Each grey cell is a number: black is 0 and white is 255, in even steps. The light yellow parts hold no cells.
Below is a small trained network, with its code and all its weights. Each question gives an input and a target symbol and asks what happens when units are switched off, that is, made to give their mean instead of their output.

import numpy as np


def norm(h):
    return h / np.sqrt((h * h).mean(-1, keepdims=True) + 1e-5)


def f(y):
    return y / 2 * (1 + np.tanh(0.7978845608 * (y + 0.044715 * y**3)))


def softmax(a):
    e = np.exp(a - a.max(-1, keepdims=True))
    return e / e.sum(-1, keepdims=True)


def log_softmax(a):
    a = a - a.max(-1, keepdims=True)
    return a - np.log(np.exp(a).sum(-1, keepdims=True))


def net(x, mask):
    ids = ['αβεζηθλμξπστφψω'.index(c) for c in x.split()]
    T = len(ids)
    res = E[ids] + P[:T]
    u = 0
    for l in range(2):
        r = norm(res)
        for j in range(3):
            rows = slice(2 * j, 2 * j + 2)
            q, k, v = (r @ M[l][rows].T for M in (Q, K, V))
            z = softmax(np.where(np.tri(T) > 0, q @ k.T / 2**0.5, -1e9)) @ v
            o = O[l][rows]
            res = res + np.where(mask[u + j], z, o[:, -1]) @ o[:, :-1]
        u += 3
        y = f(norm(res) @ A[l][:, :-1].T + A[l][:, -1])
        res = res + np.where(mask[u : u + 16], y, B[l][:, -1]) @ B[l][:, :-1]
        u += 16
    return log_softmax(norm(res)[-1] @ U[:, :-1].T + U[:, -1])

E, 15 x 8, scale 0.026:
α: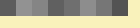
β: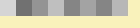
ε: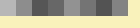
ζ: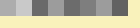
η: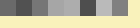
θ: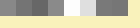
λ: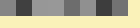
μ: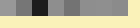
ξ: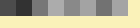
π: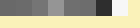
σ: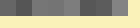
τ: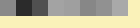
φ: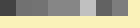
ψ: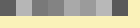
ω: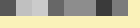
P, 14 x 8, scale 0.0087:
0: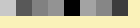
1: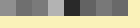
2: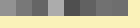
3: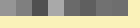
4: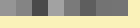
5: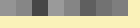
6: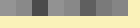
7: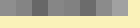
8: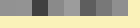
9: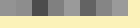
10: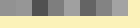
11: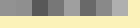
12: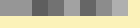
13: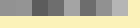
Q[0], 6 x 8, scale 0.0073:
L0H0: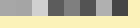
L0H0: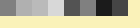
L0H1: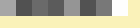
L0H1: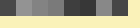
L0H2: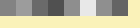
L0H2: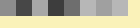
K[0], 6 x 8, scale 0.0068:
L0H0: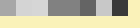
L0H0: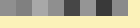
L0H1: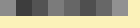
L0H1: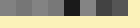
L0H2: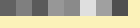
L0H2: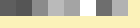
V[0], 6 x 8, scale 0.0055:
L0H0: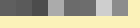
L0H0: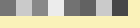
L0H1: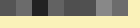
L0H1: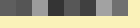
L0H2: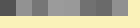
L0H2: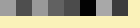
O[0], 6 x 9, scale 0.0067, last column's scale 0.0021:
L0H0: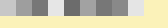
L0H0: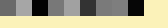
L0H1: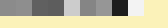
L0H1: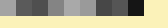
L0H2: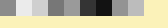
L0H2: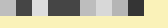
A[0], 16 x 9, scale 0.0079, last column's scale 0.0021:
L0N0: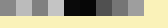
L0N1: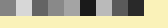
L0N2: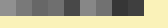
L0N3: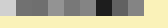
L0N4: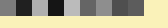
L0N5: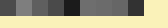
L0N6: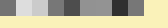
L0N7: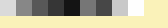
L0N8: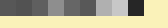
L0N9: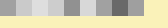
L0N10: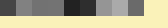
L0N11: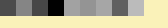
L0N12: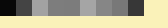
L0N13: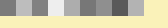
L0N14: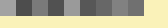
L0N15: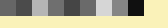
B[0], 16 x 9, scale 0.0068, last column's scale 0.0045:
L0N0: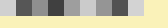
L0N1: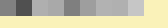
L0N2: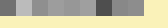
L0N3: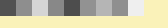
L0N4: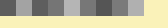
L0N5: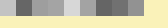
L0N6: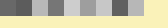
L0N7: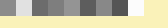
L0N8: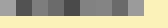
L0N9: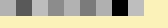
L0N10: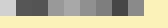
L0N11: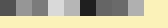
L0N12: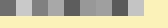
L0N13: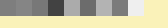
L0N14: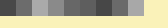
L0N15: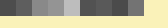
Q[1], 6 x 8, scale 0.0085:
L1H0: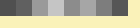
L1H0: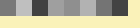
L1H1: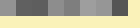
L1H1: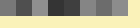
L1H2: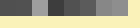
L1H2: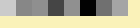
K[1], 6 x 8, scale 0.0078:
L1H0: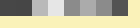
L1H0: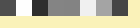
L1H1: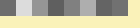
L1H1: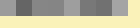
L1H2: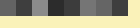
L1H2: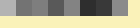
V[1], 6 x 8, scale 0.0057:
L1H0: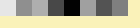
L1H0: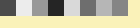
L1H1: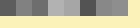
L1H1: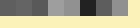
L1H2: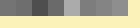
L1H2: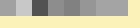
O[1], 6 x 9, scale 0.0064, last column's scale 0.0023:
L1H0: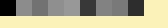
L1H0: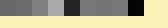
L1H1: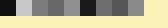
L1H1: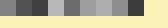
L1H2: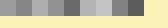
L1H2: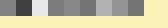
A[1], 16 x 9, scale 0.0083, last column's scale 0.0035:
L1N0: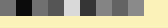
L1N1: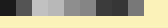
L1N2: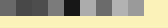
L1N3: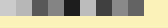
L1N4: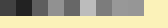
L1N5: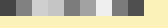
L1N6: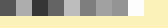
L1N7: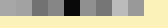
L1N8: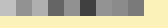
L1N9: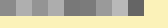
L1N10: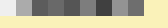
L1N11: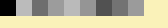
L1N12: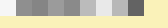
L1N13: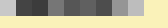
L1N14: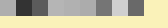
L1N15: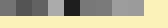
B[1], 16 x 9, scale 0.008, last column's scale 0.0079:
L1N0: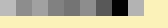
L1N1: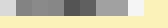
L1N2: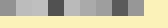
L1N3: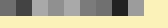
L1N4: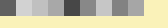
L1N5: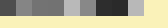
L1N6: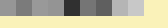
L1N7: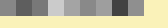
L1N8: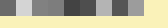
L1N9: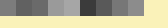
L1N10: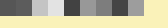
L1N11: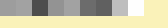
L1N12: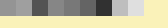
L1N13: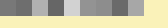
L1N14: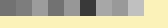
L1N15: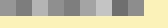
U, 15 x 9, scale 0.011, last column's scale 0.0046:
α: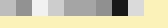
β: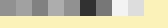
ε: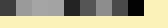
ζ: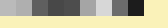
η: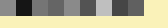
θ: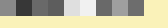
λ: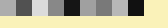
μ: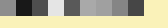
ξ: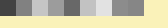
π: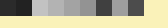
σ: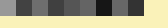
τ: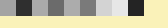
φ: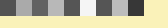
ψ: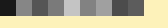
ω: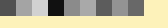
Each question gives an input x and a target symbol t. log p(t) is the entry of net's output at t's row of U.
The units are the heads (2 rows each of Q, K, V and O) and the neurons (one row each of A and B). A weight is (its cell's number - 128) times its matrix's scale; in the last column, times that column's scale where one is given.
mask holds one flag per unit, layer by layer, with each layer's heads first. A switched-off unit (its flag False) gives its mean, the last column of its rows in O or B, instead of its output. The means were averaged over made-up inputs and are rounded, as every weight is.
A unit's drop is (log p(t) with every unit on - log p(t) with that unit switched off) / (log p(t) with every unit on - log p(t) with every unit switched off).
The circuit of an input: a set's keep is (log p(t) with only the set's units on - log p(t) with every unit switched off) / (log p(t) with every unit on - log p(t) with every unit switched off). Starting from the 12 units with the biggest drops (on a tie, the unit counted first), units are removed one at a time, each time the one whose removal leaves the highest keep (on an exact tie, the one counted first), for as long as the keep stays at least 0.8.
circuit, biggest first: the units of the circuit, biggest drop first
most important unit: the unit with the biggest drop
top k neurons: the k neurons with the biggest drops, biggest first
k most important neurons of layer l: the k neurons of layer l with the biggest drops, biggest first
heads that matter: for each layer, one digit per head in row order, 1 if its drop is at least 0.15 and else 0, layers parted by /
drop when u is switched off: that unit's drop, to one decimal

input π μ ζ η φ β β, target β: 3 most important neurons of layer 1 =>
(L1N12 L1N0 L1N3)
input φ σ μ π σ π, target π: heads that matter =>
000 / 100
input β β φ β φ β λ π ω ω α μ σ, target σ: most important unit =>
L0N14
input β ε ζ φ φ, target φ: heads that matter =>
001 / 100
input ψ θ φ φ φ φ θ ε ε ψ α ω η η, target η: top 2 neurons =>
(L1N0 L1N11)
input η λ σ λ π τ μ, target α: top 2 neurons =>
(L1N3 L1N10)
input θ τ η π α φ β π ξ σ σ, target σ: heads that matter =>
010 / 000
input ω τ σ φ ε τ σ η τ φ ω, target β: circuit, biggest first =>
(L1N11 L1H1)
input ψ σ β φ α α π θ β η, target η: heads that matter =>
100 / 000
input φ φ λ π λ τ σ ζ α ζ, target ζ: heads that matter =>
100 / 000
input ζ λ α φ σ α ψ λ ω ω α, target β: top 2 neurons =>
(L0N11 L1N11)
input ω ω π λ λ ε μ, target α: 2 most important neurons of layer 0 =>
(L0N6 L0N9)
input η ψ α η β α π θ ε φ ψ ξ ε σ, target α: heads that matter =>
000 / 100
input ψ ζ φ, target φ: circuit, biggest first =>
(L1N0)
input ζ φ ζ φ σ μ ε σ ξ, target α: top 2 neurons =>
(L1N2 L1N5)
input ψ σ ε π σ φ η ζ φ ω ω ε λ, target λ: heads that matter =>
100 / 000
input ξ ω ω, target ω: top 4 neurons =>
(L0N0 L0N6 L1N12 L0N11)
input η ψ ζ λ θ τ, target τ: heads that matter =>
100 / 100
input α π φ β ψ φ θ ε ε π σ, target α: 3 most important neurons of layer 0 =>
(L0N10 L0N5 L0N0)
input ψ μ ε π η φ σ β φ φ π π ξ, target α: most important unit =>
L1H0
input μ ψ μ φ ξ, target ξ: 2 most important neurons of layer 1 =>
(L1N4 L1N0)
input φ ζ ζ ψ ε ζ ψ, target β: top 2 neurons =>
(L1N6 L0N0)
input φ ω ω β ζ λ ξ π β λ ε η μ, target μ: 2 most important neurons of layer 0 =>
(L0N7 L0N14)
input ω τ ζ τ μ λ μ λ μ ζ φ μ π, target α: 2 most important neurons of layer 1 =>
(L1N10 L1N7)
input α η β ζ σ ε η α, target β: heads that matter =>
110 / 000
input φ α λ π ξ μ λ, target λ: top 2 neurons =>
(L0N3 L1N1)
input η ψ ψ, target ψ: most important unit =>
L1N5
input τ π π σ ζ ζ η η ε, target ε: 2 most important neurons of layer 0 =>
(L0N7 L0N3)
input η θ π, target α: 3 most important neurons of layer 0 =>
(L0N13 L0N10 L0N6)
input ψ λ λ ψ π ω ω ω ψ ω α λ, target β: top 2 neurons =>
(L0N3 L1N11)
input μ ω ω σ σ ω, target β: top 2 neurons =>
(L1N11 L1N1)
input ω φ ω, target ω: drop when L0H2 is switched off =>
-0.1
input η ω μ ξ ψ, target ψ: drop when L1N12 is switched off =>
0.1
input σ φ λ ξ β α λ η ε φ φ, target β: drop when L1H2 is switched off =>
0.0
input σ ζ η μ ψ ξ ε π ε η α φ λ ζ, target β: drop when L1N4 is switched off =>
0.1
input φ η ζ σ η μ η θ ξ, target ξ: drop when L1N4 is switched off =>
0.4
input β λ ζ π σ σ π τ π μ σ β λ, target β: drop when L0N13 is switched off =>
-0.1
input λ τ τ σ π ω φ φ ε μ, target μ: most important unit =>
L0N7
